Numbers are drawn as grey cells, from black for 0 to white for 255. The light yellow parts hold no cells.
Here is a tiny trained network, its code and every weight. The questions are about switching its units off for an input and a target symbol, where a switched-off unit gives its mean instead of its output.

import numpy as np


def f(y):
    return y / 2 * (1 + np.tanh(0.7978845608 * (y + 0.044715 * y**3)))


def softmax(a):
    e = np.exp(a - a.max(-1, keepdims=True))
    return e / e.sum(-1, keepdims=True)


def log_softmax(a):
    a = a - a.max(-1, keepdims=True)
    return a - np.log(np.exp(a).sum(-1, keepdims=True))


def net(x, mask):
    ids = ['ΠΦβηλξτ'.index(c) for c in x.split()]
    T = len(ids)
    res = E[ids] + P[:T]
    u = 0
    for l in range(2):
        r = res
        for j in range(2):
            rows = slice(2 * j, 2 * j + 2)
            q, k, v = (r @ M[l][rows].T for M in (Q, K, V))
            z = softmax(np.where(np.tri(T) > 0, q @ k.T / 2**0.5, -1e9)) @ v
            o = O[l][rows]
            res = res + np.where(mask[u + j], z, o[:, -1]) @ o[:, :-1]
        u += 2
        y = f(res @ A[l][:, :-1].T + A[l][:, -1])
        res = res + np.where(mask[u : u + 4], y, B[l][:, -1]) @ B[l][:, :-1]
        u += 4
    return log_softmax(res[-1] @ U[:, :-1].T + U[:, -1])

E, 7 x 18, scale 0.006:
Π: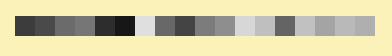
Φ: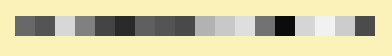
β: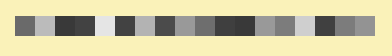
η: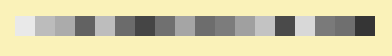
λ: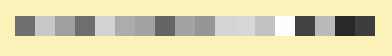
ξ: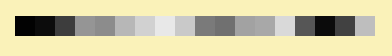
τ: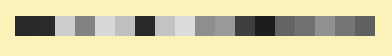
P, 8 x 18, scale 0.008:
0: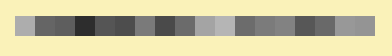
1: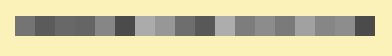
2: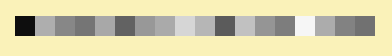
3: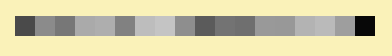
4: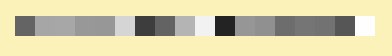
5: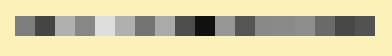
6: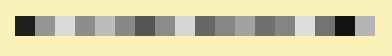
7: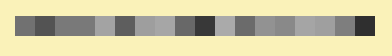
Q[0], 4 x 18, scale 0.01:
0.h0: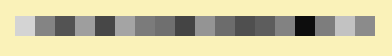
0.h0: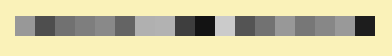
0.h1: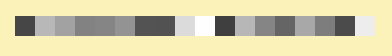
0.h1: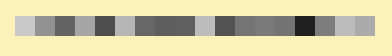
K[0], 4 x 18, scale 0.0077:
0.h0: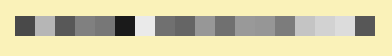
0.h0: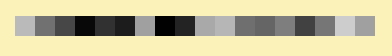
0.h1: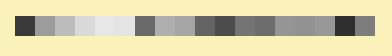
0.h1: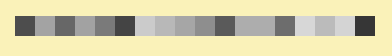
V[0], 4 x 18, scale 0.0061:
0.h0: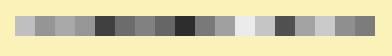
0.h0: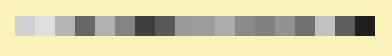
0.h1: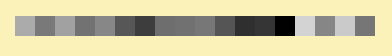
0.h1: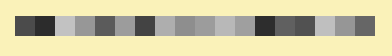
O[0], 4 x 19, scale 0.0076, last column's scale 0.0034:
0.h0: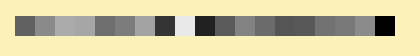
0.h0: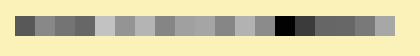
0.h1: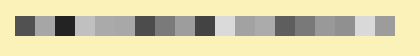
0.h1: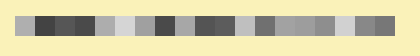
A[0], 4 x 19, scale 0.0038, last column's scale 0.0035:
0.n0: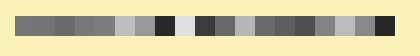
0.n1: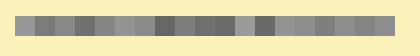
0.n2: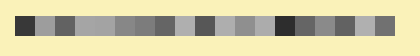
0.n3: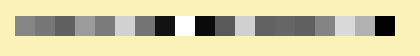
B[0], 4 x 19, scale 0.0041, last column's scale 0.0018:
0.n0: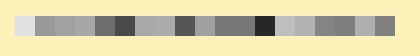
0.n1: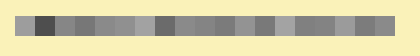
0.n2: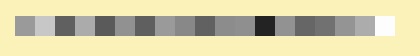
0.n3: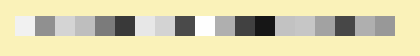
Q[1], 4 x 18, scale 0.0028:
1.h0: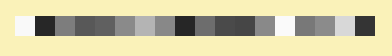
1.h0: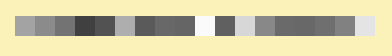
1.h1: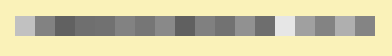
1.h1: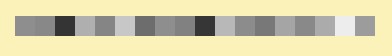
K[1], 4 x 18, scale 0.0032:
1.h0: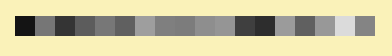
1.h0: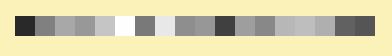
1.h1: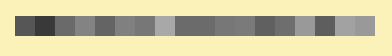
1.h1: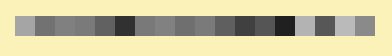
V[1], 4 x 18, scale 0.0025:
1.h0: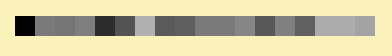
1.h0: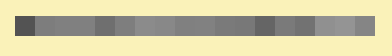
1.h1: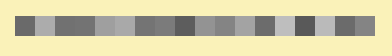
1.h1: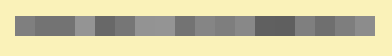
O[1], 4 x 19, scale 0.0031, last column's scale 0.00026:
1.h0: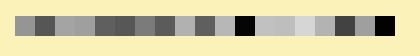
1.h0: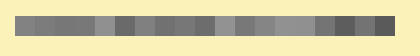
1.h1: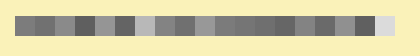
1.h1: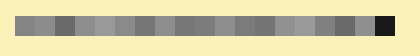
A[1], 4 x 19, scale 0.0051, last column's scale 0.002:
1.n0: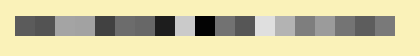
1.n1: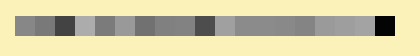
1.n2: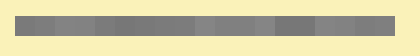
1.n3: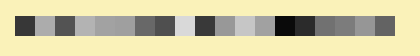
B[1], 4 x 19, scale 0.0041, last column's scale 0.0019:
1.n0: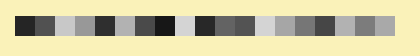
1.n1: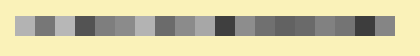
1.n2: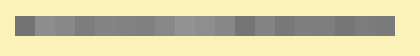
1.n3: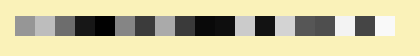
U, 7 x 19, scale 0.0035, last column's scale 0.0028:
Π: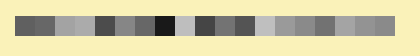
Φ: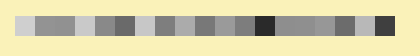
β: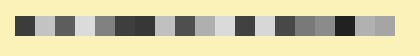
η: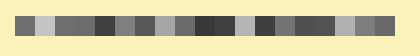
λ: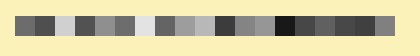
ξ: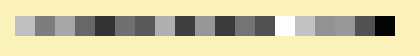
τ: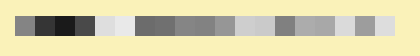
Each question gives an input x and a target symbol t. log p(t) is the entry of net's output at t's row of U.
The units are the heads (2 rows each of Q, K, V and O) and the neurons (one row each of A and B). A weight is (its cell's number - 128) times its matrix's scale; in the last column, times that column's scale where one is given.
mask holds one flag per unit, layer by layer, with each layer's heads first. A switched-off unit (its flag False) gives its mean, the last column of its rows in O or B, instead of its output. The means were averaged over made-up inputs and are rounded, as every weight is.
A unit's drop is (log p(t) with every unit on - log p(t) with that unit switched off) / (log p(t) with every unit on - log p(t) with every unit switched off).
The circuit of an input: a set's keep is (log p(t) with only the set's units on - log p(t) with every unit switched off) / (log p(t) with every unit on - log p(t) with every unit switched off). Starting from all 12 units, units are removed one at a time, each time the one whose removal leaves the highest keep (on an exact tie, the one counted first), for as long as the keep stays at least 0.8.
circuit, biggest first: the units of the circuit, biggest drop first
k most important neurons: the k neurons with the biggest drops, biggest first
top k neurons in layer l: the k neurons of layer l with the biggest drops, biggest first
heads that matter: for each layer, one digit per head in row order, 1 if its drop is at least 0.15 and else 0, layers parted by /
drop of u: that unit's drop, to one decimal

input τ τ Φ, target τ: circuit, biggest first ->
[0.h1]
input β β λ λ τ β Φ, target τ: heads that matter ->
11 / 00
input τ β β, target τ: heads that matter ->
11 / 00
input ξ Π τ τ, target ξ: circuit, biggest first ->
[0.h0, 0.h1]
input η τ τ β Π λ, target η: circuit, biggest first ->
[1.n3, 0.h0, 0.h1]
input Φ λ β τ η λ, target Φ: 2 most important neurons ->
[0.n3, 0.n0]
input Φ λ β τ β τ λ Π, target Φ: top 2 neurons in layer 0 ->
[0.n3, 0.n0]
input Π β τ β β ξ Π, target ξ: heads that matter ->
11 / 00
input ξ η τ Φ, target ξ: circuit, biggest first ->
[0.h0, 0.h1]
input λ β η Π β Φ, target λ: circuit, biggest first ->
[0.h1, 0.h0]
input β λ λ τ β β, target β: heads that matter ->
01 / 00
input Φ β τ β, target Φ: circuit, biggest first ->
[0.h0, 0.n3, 0.h1, 0.n0]
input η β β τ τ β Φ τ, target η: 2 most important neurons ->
[1.n3, 0.n2]
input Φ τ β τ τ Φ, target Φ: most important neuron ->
[0.n3]
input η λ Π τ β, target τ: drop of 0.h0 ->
0.3
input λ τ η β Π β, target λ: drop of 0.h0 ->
0.3
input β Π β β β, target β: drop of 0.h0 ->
0.1
